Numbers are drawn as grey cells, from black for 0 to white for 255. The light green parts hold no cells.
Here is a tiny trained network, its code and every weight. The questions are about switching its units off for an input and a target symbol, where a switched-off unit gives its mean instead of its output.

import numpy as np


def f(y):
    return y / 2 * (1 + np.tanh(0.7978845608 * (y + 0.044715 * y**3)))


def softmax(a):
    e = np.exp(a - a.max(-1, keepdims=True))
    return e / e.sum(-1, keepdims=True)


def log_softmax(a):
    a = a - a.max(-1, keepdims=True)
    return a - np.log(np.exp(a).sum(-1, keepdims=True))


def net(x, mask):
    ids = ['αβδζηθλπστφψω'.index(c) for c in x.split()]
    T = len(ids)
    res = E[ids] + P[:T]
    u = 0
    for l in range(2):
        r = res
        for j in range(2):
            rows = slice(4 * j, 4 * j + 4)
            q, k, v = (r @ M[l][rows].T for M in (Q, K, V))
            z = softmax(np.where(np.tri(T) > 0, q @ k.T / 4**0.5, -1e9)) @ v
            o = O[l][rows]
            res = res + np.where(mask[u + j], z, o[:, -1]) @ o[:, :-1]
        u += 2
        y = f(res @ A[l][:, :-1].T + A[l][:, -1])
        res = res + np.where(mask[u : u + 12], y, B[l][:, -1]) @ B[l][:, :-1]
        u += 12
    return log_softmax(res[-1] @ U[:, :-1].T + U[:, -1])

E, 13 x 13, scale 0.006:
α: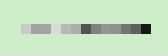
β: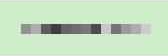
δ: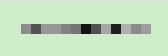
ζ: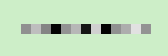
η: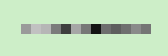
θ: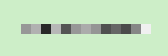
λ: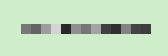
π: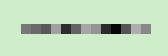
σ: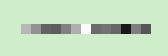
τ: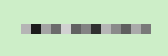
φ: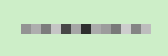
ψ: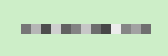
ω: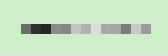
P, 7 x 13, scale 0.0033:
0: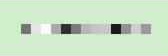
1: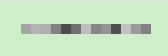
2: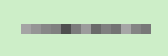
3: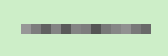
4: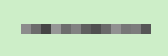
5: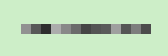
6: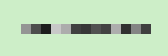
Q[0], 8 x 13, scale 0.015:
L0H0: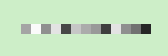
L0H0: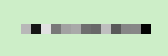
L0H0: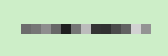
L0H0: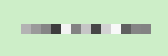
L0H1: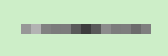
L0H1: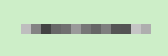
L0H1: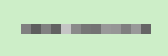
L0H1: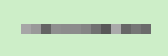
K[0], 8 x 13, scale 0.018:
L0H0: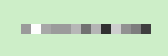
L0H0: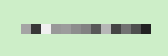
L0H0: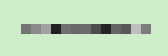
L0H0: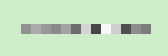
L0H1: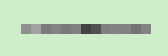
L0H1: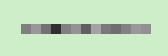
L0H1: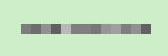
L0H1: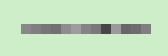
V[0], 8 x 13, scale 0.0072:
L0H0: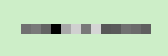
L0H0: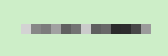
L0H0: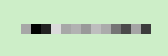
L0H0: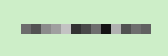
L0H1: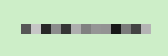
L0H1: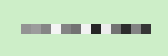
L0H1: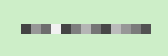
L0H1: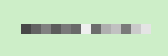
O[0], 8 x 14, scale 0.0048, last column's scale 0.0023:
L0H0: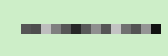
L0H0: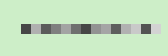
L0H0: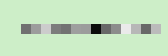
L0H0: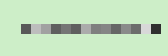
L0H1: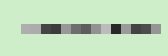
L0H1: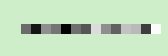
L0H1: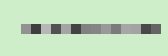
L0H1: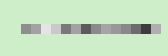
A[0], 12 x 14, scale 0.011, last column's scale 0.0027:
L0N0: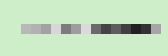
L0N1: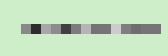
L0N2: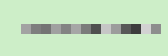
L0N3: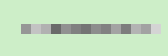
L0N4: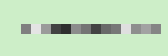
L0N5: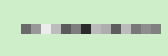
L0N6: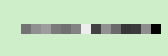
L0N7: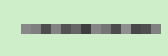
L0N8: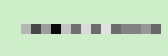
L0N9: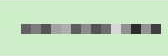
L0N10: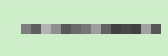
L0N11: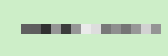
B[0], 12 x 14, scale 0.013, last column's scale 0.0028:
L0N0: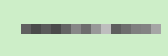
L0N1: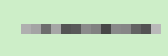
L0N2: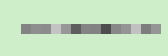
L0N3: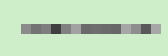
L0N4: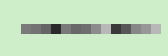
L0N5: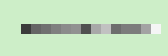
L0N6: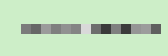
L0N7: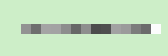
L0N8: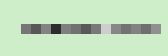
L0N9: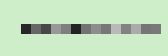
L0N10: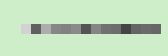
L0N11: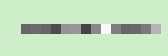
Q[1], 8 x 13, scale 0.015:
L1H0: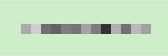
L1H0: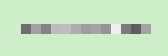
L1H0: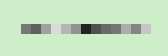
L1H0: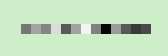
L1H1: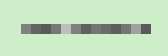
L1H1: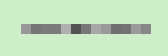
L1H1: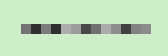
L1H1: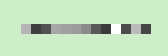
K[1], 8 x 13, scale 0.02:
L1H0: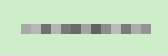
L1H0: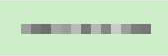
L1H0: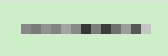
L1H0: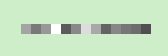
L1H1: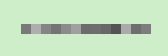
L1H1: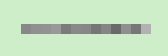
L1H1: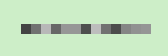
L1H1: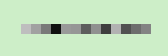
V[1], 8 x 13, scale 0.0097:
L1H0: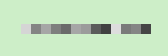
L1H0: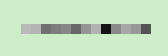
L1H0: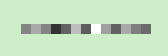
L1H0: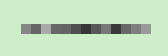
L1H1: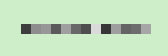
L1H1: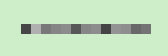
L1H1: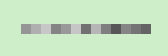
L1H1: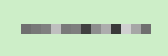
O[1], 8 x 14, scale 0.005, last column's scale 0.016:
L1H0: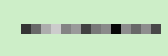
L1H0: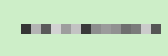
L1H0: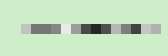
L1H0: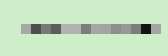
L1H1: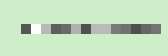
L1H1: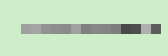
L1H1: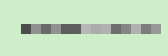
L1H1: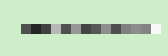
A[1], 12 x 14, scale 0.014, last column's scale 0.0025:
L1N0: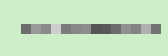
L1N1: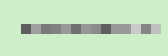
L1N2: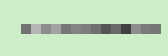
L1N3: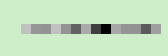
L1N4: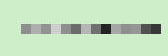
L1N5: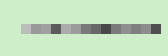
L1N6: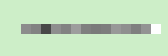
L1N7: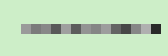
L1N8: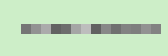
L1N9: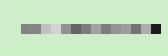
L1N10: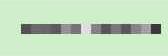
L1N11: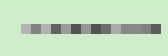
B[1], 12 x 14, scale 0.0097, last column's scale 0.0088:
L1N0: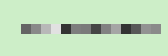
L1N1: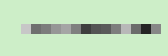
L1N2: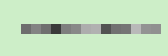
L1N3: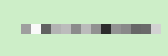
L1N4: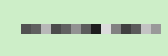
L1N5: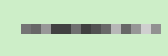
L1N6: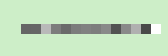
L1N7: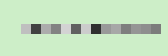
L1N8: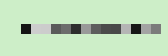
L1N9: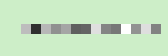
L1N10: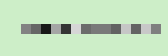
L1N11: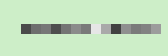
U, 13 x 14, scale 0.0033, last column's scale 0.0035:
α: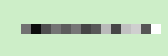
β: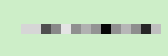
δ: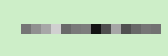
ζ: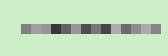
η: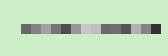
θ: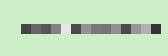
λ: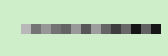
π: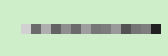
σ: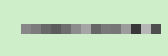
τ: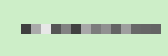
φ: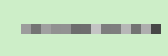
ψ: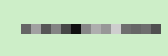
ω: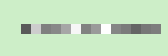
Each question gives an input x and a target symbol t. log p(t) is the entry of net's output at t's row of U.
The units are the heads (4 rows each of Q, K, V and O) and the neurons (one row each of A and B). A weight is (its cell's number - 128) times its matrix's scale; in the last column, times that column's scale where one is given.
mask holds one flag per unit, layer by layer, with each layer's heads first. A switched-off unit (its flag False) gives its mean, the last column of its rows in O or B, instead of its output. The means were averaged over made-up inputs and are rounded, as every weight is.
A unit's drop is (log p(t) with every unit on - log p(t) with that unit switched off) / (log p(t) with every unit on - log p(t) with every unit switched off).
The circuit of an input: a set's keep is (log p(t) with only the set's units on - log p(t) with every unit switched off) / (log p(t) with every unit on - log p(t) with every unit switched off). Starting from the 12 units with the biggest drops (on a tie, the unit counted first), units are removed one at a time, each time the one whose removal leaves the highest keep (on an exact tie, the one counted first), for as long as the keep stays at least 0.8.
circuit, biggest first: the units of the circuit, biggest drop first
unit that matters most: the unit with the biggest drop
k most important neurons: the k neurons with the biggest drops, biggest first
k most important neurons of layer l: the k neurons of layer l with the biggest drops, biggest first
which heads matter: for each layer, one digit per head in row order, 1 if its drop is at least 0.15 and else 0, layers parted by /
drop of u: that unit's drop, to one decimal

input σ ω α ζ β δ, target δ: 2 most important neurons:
[L1N0 L0N2]
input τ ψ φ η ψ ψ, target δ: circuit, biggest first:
[L1H0 L0N5 L1N0]
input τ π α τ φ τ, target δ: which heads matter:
01 / 11
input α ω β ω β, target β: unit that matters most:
L0H0
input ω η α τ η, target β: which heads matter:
10 / 01
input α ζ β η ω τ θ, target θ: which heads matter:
11 / 01
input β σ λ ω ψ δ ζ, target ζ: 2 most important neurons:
[L1N5 L0N3]
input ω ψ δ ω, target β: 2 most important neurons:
[L1N3 L0N11]
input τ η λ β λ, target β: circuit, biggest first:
[L0N7 L1N3]
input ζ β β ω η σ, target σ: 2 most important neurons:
[L0N0 L1N10]
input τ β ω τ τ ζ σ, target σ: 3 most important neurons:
[L0N6 L1N10 L0N0]
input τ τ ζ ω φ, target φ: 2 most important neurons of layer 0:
[L0N2 L0N5]
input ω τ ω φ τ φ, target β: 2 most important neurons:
[L1N3 L0N5]
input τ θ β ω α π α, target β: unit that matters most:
L0H1
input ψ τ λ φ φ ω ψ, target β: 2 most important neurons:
[L1N3 L0N0]
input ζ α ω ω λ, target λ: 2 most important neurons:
[L0N10 L0N0]
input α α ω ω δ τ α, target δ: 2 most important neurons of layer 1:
[L1N4 L1N0]
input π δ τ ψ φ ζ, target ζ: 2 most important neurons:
[L1N5 L0N3]
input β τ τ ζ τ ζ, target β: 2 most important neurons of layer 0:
[L0N9 L0N2]
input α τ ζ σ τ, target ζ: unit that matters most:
L0H1
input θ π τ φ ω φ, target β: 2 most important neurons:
[L0N5 L1N3]
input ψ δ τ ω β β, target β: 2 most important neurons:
[L1N3 L0N2]
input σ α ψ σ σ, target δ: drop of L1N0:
0.4
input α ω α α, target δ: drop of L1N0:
0.5
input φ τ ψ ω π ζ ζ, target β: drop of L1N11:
0.0
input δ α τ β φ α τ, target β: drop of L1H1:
0.1
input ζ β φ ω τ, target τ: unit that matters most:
L1H1
